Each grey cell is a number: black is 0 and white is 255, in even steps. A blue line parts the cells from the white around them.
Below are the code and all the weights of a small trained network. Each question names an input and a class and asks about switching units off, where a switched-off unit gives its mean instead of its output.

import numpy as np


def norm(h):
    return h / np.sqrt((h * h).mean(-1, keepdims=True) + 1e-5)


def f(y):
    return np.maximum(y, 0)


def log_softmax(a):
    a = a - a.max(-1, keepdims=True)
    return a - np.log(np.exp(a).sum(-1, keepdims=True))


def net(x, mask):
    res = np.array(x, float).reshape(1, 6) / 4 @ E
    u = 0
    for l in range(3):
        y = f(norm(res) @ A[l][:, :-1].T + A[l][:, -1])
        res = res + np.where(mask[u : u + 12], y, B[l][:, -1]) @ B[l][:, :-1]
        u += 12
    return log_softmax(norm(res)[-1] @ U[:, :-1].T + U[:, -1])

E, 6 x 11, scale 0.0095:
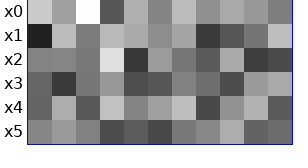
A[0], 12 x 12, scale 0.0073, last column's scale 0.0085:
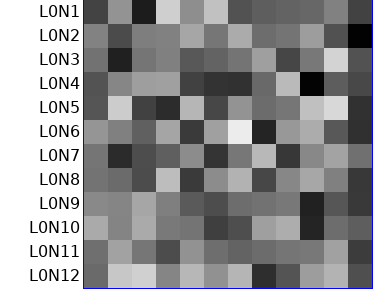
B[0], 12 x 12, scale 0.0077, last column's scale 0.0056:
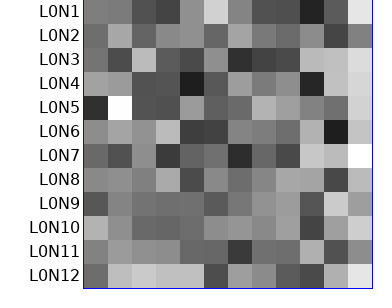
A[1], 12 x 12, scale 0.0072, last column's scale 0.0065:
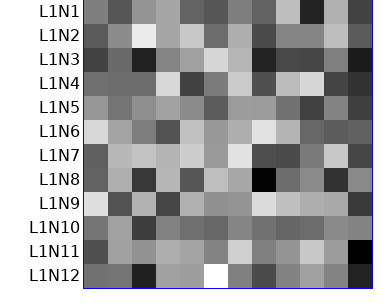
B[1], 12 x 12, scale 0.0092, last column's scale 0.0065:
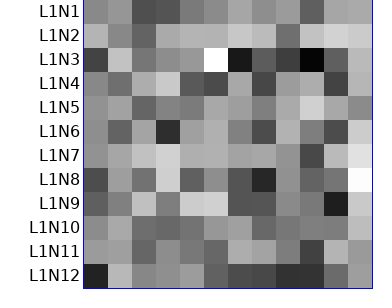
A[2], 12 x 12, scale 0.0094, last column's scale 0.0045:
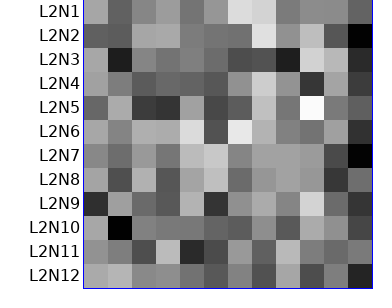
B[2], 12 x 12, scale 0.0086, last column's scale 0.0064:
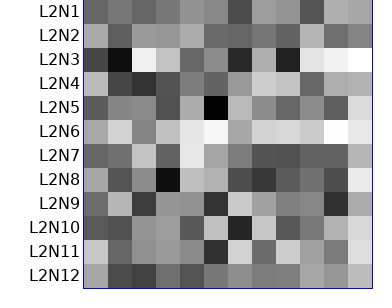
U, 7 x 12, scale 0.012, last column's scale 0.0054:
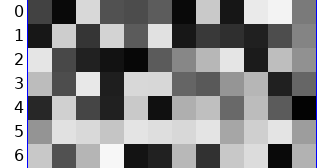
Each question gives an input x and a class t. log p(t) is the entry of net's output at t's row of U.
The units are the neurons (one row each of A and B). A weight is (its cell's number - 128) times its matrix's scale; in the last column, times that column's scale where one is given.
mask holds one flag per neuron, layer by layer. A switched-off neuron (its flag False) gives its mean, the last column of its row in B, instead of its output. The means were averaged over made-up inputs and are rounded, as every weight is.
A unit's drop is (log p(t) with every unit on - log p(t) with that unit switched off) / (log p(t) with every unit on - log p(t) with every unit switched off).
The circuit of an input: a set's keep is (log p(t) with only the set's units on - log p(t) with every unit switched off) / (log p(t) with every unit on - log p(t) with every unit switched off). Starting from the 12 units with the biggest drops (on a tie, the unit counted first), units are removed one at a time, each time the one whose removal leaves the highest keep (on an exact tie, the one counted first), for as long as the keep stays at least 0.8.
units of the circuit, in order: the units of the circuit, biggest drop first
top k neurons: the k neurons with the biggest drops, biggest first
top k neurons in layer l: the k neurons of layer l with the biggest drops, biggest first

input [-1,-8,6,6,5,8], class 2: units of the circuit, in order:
[L0N4]
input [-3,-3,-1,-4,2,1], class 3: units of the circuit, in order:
[L1N6 L0N3 L0N7]
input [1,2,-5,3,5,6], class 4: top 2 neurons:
[L0N5 L2N9]
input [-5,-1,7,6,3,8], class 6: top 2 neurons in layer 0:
[L0N8 L0N6]
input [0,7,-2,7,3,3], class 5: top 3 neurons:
[L0N12 L1N7 L1N2]
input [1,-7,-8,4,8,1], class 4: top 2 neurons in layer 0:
[L0N5 L0N3]
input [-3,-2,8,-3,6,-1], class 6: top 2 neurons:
[L0N6 L2N11]
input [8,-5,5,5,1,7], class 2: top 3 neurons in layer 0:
[L0N4 L0N9 L0N10]
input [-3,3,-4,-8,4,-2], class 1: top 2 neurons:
[L0N1 L1N3]
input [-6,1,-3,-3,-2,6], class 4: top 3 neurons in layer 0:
[L0N5 L0N7 L0N11]
